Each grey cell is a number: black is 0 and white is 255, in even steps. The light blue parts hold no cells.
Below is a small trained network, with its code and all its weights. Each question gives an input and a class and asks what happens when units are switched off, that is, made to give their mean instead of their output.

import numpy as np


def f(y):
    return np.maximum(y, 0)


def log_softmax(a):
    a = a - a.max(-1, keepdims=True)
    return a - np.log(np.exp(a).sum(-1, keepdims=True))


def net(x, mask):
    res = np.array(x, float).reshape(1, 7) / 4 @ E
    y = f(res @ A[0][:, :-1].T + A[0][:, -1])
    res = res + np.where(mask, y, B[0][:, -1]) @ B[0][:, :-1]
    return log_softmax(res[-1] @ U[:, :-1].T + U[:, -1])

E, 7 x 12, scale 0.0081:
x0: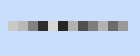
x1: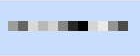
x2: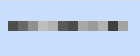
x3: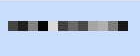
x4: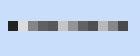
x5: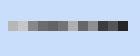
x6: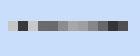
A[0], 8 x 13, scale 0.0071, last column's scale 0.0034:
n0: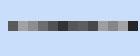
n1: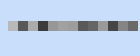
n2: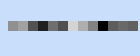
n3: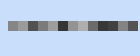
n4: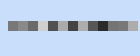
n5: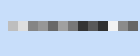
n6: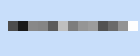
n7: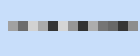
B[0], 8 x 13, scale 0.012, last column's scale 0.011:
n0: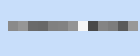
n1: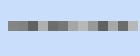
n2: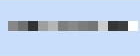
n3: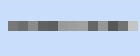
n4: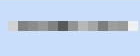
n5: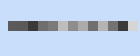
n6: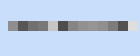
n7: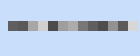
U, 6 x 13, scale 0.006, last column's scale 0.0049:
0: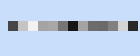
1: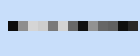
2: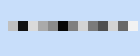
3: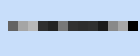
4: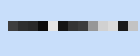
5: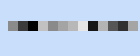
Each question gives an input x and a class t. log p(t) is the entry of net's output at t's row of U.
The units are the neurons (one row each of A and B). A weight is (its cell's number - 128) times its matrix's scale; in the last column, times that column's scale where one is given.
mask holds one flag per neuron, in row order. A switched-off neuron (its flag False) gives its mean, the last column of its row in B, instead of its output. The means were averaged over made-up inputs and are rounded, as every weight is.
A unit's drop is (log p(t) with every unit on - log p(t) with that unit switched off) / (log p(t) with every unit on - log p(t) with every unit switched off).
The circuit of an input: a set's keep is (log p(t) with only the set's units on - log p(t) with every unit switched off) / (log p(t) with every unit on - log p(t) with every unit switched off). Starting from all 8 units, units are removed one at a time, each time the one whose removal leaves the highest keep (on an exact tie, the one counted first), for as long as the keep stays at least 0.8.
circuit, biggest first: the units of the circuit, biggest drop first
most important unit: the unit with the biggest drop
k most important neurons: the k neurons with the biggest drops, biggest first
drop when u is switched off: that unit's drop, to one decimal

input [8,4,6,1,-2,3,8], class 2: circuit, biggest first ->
n2
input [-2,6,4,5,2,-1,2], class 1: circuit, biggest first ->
n4; n7; n2
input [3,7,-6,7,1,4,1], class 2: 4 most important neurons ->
n1; n2; n5; n7
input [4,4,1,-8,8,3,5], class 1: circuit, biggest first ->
n2; n7
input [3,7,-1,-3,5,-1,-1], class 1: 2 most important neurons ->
n2; n4
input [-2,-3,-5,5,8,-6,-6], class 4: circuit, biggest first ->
n7; n2
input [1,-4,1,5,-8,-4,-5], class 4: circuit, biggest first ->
n7; n4
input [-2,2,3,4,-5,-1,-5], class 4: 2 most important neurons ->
n4; n7
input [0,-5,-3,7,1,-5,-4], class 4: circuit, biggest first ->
n7; n5
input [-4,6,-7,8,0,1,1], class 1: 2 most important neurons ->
n7; n4
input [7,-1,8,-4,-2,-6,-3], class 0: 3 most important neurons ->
n2; n5; n6
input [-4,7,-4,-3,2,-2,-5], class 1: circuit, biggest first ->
n2; n7
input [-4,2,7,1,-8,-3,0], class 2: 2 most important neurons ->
n2; n5
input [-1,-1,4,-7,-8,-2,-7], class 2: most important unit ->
n2
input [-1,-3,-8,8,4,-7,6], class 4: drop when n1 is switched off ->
-0.1
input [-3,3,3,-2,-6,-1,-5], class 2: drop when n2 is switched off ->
0.2
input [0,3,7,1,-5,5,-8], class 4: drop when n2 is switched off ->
-0.2
